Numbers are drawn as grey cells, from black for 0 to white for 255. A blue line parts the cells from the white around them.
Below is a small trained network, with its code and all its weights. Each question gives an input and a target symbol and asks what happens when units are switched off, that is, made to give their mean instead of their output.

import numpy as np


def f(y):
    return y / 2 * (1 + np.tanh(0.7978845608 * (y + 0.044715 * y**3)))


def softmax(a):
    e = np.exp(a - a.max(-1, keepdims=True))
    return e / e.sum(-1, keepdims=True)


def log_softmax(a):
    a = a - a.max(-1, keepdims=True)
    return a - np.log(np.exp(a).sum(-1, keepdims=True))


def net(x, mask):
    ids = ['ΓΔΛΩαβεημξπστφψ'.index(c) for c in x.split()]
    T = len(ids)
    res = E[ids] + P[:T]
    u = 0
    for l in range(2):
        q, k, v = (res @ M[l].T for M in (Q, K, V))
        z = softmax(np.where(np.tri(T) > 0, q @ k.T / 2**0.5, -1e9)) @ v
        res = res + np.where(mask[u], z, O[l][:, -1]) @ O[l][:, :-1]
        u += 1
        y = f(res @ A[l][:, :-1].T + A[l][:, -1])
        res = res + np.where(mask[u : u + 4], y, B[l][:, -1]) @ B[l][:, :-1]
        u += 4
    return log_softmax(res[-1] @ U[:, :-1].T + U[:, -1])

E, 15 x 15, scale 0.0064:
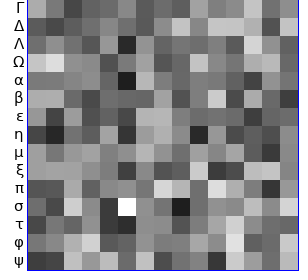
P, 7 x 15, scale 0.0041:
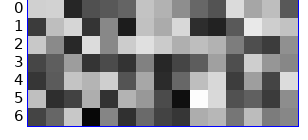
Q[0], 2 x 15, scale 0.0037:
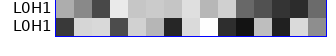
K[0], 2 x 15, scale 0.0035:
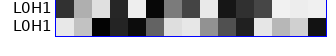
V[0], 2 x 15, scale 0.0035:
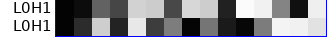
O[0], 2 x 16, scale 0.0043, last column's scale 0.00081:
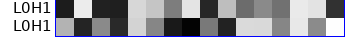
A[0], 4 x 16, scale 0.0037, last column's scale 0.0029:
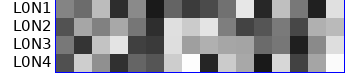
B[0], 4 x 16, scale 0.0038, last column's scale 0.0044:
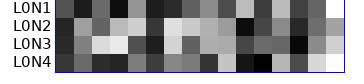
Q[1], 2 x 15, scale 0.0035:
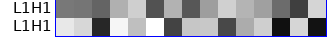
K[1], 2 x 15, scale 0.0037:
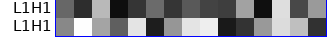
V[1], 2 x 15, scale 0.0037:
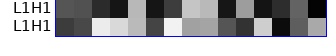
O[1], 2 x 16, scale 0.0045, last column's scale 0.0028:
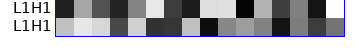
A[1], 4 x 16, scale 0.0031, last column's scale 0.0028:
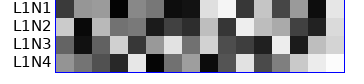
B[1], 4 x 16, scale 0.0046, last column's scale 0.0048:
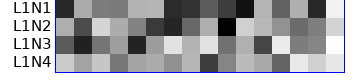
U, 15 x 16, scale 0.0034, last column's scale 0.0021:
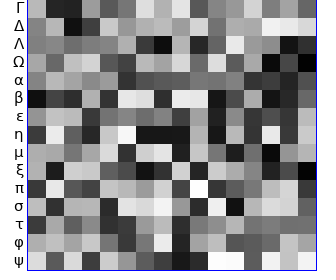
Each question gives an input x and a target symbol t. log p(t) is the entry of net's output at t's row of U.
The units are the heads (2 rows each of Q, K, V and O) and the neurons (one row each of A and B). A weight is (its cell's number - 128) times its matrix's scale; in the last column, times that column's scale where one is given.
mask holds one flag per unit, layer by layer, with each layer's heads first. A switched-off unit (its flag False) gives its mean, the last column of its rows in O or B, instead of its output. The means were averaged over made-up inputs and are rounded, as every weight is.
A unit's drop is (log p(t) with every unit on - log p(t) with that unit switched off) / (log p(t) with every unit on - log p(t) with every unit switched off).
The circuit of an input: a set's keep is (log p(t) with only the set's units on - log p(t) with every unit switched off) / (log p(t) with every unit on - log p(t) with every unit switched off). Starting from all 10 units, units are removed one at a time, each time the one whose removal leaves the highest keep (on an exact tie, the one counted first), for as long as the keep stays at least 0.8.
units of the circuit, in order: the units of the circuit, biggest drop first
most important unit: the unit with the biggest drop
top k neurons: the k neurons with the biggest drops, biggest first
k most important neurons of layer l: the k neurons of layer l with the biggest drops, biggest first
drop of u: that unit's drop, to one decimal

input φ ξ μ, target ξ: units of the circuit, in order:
[L0H1 L1N2]
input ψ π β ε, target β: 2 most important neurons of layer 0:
[L0N3 L0N4]
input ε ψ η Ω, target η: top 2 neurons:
[L1N1 L1N3]
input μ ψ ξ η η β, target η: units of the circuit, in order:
[L0H1 L1H1 L1N3 L1N1]
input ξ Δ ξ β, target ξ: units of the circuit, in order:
[L0H1 L1N2 L0N1]
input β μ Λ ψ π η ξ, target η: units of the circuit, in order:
[L1N1 L1H1 L1N3]
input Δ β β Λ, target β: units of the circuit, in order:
[L0H1 L1H1 L1N3 L0N4]
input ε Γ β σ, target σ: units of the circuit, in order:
[L1H1 L1N3 L1N1]
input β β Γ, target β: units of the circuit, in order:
[L1H1 L1N4 L1N3]
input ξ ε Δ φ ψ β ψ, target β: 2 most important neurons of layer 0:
[L0N2 L0N1]
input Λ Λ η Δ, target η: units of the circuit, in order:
[L0H1 L1H1 L1N1]
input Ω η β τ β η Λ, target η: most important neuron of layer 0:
[L0N3]
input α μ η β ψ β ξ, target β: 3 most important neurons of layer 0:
[L0N4 L0N2 L0N1]
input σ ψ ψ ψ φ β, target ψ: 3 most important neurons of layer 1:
[L1N4 L1N3 L1N2]
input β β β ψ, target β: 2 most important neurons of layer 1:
[L1N4 L1N3]
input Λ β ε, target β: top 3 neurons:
[L0N1 L1N4 L0N3]
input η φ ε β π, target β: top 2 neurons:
[L0N1 L0N4]
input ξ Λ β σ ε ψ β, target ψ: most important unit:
L1N4
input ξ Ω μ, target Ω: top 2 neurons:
[L0N3 L1N1]
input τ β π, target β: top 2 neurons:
[L1N4 L0N1]
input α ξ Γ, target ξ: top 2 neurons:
[L1N2 L0N4]
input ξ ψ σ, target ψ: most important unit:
L0H1
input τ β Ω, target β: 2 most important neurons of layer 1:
[L1N4 L1N2]
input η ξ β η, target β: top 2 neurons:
[L1N3 L0N2]
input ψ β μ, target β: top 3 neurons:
[L0N1 L0N3 L1N4]
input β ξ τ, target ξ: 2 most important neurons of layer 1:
[L1N2 L1N4]
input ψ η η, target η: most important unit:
L1H1
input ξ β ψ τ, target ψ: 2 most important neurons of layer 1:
[L1N4 L1N2]
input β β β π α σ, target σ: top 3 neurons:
[L1N3 L1N1 L0N2]
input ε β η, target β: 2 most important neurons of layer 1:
[L1N4 L1N2]
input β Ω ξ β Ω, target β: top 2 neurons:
[L0N1 L1N4]
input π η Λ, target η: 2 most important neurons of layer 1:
[L1N3 L1N1]
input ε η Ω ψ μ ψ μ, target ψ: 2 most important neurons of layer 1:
[L1N4 L1N3]
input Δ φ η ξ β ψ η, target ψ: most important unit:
L1N4
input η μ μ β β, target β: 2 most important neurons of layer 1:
[L1N3 L1N2]
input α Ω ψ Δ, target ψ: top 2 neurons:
[L1N4 L0N3]
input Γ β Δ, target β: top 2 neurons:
[L1N4 L0N1]
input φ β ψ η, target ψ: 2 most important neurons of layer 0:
[L0N1 L0N3]
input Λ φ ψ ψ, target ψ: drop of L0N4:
0.1
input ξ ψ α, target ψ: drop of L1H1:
0.2
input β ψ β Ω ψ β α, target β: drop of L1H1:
0.8
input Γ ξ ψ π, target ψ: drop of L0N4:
0.0
